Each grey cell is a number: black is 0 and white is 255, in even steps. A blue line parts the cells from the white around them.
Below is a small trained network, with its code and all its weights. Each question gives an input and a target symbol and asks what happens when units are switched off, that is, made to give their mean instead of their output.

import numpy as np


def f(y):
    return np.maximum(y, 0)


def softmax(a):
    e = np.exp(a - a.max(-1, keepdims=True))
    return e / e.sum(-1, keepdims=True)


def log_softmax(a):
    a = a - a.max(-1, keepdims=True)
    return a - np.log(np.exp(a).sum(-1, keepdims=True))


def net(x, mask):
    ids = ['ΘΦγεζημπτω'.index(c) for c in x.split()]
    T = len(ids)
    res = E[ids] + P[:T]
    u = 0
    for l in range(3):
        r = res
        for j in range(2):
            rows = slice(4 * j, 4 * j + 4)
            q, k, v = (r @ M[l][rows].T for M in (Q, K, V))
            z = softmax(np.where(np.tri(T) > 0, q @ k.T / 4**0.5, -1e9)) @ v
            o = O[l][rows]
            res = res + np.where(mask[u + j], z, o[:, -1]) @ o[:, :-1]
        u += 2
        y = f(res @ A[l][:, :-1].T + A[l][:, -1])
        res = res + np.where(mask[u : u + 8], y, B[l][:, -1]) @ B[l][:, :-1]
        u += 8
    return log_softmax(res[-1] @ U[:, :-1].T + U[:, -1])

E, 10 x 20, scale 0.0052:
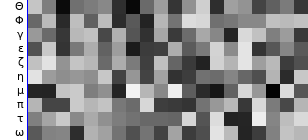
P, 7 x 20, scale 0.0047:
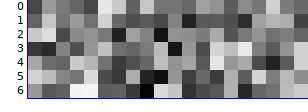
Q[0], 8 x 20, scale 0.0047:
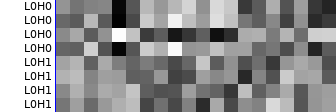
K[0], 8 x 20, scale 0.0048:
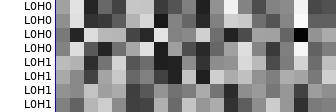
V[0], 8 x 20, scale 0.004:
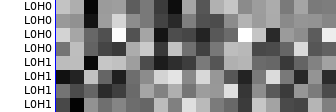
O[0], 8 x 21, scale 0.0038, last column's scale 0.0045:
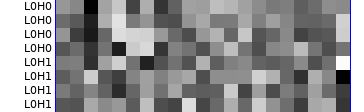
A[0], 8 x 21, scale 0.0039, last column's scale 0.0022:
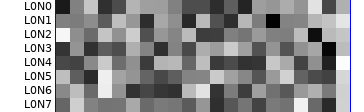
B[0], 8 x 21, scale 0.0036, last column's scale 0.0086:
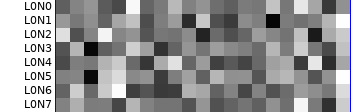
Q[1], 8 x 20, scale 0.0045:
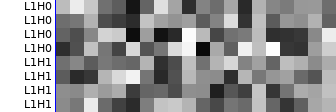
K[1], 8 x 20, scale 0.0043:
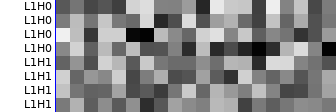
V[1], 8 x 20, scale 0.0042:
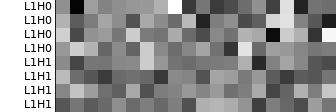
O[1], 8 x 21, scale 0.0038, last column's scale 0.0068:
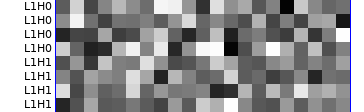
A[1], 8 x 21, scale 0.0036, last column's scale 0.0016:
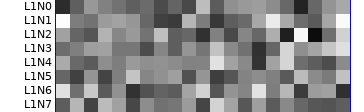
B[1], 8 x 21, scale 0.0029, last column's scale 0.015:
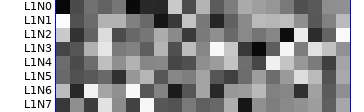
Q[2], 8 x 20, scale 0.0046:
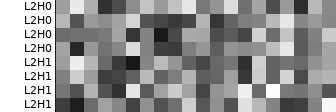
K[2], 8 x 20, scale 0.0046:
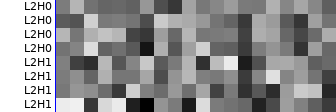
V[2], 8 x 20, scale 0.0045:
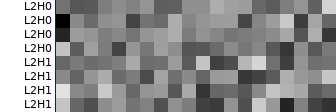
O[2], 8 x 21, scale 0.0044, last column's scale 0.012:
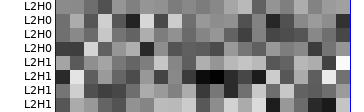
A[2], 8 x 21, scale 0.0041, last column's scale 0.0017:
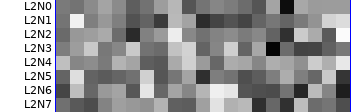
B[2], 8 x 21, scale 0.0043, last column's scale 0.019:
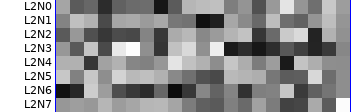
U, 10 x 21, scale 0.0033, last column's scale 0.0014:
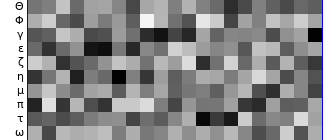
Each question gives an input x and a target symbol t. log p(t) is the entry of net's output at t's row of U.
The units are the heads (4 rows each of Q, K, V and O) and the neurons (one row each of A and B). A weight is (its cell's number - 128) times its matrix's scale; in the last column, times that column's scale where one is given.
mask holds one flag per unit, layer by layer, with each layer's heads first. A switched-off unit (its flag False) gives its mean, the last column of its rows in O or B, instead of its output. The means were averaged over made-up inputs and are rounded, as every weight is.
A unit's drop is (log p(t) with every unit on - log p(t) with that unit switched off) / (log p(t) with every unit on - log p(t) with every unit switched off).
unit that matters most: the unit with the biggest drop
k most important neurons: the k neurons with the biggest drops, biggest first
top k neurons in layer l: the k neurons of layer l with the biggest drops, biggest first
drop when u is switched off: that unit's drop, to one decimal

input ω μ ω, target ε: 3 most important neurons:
[L0N4; L2N2; L2N7]
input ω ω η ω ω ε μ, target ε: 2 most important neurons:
[L0N4; L2N2]
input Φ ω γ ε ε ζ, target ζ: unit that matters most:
L0H0
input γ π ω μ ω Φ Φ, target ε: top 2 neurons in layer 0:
[L0N4; L0N1]
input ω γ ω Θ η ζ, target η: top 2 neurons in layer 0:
[L0N3; L0N2]
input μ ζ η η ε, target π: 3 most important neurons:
[L0N4; L0N2; L0N1]
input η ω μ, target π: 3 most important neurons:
[L0N4; L0N2; L1N2]
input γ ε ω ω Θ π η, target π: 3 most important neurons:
[L0N3; L1N5; L0N6]
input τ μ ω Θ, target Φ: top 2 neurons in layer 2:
[L2N2; L2N4]
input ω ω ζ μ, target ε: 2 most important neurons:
[L0N0; L2N2]
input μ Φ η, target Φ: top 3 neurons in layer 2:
[L2N2; L2N1; L2N4]
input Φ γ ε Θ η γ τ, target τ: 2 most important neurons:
[L0N1; L1N3]
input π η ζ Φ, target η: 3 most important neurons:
[L1N2; L0N2; L2N7]
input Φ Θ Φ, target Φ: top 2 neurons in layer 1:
[L1N1; L1N2]
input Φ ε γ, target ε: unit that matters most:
L1H1
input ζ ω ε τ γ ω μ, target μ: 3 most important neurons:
[L0N5; L2N1; L0N6]
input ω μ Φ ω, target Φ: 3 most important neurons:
[L0N4; L0N0; L2N2]
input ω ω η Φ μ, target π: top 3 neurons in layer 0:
[L0N2; L0N4; L0N5]
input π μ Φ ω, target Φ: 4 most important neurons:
[L0N4; L0N0; L2N2; L0N6]
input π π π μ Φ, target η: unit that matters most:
L1H0
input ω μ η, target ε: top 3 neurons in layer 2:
[L2N2; L2N7; L2N0]
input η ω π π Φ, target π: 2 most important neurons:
[L0N3; L0N7]
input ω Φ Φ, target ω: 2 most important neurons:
[L2N7; L0N5]
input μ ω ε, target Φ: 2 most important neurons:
[L0N4; L2N2]
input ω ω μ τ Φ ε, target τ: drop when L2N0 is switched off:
0.1
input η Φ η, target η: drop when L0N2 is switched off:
0.2
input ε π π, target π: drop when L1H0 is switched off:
0.5
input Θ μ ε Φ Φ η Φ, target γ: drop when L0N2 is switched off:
0.0
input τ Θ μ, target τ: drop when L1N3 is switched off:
0.1
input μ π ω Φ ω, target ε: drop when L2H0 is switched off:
0.7
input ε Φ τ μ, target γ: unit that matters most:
L0H1
